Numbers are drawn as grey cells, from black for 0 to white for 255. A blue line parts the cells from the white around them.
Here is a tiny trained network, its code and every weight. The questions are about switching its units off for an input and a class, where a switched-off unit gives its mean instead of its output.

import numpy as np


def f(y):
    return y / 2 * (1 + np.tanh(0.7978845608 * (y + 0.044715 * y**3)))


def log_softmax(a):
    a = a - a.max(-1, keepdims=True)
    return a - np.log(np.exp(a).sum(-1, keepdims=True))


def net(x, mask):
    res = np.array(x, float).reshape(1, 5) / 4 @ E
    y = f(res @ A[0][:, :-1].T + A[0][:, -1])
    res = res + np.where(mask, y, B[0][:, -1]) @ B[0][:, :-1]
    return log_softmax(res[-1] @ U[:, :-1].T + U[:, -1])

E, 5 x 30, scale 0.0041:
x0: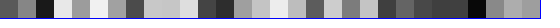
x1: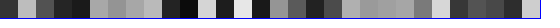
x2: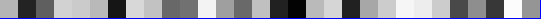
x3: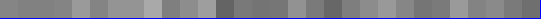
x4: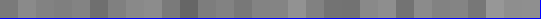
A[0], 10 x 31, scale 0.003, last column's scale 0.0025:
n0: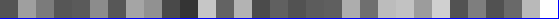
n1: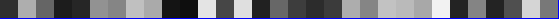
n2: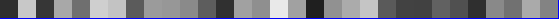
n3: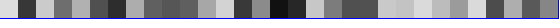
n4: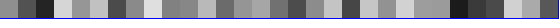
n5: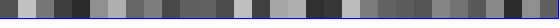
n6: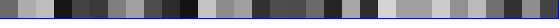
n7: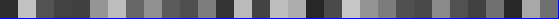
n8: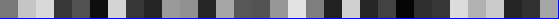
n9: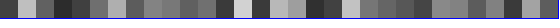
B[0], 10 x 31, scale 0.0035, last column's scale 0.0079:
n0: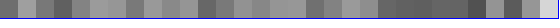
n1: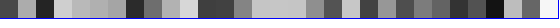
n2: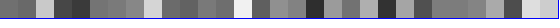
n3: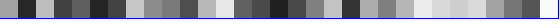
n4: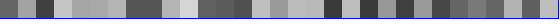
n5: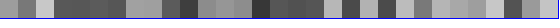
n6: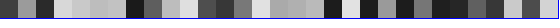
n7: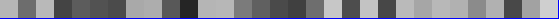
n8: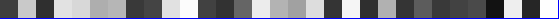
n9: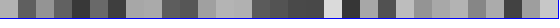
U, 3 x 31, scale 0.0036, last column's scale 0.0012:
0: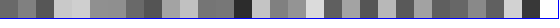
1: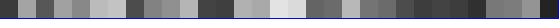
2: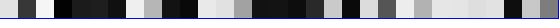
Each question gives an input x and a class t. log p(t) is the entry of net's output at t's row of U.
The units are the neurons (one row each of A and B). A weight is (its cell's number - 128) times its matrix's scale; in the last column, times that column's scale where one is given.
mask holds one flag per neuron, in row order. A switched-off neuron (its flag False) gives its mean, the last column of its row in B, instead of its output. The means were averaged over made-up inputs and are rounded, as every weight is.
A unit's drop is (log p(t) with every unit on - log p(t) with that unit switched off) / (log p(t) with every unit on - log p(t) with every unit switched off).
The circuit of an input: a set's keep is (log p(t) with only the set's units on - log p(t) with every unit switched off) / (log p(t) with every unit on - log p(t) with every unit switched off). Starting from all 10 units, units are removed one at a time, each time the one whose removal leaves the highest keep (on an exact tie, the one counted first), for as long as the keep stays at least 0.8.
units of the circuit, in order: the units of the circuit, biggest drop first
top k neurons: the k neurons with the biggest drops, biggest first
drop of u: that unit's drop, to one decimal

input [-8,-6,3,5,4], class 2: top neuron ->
(n3)
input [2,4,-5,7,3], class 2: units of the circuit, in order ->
(n7, n9)
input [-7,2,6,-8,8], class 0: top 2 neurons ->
(n6, n1)
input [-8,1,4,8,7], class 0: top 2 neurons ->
(n6, n1)
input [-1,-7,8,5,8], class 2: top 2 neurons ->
(n3, n8)
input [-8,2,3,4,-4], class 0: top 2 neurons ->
(n6, n1)
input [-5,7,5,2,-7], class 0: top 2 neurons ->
(n3, n2)
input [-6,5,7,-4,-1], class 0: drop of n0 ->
0.0
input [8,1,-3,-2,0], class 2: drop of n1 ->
0.1
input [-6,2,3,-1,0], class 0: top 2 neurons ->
(n6, n1)
